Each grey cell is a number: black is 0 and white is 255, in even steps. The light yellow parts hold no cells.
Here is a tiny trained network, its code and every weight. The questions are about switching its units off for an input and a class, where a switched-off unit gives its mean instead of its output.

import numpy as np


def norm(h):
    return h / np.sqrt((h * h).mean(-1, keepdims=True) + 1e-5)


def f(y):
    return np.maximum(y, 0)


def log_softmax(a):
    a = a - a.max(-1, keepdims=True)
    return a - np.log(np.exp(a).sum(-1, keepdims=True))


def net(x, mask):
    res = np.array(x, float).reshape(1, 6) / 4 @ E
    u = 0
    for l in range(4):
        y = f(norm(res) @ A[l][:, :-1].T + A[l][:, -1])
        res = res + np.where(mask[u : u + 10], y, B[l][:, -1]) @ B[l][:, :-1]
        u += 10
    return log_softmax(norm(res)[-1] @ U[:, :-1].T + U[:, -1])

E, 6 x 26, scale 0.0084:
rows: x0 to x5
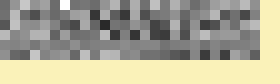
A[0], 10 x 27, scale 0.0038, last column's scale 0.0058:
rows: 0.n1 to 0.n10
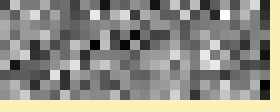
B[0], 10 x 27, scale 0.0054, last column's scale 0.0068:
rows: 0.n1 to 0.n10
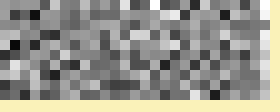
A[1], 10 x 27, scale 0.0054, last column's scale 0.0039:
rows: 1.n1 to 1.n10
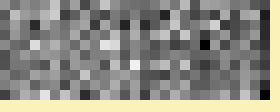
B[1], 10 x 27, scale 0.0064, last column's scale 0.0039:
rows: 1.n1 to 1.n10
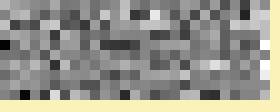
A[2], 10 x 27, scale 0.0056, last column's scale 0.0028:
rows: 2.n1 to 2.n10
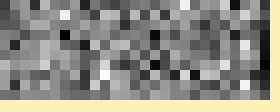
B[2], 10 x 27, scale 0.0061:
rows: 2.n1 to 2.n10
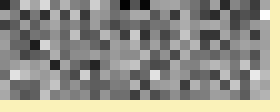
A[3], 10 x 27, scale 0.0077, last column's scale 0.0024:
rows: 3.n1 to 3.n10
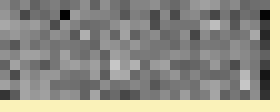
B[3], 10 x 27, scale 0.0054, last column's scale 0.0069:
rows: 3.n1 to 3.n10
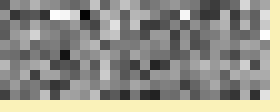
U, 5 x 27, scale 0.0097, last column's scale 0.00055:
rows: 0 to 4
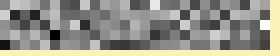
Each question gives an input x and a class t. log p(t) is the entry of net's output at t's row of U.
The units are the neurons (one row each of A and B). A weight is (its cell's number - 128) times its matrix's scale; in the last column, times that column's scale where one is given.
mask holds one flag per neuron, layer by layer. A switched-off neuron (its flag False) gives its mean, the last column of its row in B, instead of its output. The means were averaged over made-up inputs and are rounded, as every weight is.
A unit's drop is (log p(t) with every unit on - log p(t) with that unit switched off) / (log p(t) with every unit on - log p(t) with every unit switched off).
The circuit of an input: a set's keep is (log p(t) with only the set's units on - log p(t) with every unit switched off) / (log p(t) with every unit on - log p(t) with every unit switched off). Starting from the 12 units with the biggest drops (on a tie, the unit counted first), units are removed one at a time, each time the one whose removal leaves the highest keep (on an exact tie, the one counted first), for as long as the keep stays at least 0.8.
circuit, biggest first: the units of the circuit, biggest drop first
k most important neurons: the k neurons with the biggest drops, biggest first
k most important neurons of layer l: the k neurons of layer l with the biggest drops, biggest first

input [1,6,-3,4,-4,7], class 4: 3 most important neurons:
[1.n5 0.n2 3.n10]
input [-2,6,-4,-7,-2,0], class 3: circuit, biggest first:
[1.n7]
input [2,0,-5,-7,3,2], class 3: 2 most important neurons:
[1.n7 0.n1]
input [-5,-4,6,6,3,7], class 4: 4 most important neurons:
[1.n5 0.n7 0.n8 1.n8]
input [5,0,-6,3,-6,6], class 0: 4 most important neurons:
[0.n7 2.n8 0.n6 0.n9]
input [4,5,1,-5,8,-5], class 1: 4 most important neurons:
[0.n5 0.n4 1.n3 1.n5]
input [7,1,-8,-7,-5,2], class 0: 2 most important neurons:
[2.n8 0.n7]
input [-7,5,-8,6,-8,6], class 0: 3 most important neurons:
[2.n8 0.n7 2.n2]
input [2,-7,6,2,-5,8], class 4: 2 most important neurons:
[1.n5 0.n5]
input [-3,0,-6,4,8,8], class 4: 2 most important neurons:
[1.n5 0.n1]
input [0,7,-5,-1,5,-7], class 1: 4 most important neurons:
[0.n5 1.n3 1.n5 0.n1]
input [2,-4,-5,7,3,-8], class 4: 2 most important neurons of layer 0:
[0.n6 0.n8]
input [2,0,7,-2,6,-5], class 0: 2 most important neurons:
[1.n2 0.n1]
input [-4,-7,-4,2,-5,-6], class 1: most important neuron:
[0.n2]
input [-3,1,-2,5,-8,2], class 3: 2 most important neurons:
[2.n7 2.n2]
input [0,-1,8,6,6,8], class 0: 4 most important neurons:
[0.n1 1.n2 0.n6 0.n9]
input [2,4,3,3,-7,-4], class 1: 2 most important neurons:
[0.n5 0.n7]
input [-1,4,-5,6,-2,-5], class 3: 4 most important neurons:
[0.n4 0.n1 1.n2 0.n2]
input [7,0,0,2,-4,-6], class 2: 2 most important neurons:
[2.n2 1.n10]
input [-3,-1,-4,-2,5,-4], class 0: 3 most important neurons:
[0.n7 1.n5 2.n8]
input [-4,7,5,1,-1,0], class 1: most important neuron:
[0.n5]
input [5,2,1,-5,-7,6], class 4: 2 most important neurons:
[1.n5 0.n4]
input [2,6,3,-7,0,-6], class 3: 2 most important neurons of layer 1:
[1.n7 1.n4]
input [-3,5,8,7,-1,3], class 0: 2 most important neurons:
[0.n1 1.n2]
